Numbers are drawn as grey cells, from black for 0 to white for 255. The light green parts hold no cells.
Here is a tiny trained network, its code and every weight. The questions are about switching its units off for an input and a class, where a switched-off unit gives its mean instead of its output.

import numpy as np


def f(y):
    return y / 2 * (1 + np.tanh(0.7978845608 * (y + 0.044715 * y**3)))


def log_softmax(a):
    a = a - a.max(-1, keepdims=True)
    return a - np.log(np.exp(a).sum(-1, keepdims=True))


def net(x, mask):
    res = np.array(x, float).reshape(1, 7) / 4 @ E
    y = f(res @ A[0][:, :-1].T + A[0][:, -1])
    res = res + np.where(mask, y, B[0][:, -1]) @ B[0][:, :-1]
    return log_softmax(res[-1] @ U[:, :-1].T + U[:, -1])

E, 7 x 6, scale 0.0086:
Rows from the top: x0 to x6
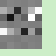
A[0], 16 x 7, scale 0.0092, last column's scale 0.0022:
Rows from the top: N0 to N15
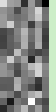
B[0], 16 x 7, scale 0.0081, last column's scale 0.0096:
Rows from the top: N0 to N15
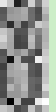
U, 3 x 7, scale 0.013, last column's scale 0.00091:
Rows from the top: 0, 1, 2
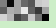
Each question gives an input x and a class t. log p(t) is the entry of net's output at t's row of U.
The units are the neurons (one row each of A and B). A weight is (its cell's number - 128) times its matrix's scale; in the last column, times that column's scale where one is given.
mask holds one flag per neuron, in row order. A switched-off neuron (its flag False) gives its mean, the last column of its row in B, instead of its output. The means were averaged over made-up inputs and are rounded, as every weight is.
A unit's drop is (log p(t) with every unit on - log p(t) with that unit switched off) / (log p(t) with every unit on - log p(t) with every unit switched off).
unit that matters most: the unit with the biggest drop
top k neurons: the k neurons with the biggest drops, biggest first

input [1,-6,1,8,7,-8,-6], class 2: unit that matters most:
N0
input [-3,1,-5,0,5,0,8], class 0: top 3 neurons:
N8, N3, N15
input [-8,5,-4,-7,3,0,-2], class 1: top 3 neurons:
N14, N10, N1
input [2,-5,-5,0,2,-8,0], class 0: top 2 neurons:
N8, N3
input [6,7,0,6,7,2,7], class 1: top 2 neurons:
N9, N10
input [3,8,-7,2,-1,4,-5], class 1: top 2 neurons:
N14, N10
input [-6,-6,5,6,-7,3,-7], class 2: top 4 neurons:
N15, N5, N4, N6
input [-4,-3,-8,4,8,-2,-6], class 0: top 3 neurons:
N8, N3, N15
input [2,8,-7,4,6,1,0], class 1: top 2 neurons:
N14, N10
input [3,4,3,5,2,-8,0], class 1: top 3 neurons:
N8, N3, N9
